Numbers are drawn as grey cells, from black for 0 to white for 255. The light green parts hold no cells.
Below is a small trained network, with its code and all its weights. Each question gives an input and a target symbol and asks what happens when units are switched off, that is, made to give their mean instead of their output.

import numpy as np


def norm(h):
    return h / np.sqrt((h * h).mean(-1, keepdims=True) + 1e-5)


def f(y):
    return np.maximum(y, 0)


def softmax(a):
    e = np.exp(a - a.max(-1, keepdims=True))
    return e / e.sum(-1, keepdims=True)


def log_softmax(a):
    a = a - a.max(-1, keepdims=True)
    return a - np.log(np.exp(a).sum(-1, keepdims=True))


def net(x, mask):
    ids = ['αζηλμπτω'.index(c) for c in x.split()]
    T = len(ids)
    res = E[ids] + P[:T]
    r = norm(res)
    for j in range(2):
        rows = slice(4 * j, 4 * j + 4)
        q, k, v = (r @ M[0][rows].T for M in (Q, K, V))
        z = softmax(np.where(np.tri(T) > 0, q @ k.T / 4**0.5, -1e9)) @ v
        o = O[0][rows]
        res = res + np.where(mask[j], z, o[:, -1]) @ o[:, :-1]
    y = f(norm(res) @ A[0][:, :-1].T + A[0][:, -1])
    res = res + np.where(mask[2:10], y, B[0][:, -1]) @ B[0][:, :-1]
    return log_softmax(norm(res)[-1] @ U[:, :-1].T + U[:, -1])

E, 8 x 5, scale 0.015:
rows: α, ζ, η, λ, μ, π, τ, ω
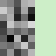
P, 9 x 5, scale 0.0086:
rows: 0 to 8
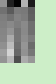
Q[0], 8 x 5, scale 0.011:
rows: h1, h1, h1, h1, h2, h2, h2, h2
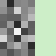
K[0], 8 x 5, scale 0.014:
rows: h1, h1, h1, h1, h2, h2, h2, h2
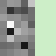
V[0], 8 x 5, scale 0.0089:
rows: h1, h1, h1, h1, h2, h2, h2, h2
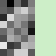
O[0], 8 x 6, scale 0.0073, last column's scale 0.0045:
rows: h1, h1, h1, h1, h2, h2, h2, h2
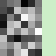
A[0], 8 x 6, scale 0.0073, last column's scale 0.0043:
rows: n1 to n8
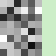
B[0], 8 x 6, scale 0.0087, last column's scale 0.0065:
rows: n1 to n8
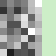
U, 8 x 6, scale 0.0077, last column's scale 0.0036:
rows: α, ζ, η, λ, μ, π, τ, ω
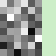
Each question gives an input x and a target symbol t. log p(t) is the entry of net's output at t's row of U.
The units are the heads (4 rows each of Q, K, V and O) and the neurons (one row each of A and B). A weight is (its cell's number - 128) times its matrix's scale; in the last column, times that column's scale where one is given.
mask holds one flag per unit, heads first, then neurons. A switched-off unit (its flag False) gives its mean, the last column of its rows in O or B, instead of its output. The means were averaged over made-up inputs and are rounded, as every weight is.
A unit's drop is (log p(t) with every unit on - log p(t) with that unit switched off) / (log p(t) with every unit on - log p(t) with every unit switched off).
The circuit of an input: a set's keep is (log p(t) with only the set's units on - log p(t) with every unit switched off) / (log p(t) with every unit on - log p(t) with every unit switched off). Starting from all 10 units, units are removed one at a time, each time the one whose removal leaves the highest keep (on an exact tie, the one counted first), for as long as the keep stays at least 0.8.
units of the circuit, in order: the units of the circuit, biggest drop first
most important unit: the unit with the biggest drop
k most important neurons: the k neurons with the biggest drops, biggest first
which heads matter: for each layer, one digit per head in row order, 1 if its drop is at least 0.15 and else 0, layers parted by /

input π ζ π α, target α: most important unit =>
n6
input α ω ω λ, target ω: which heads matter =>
01
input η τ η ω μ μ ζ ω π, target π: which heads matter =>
10
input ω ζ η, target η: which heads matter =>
10
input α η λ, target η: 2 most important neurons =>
n5; n3
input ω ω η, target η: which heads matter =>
00
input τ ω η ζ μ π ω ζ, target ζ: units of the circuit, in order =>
n7; n5
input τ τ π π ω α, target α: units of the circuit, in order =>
n6; h2
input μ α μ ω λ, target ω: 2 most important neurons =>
n8; n6
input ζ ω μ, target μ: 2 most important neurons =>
n3; n2
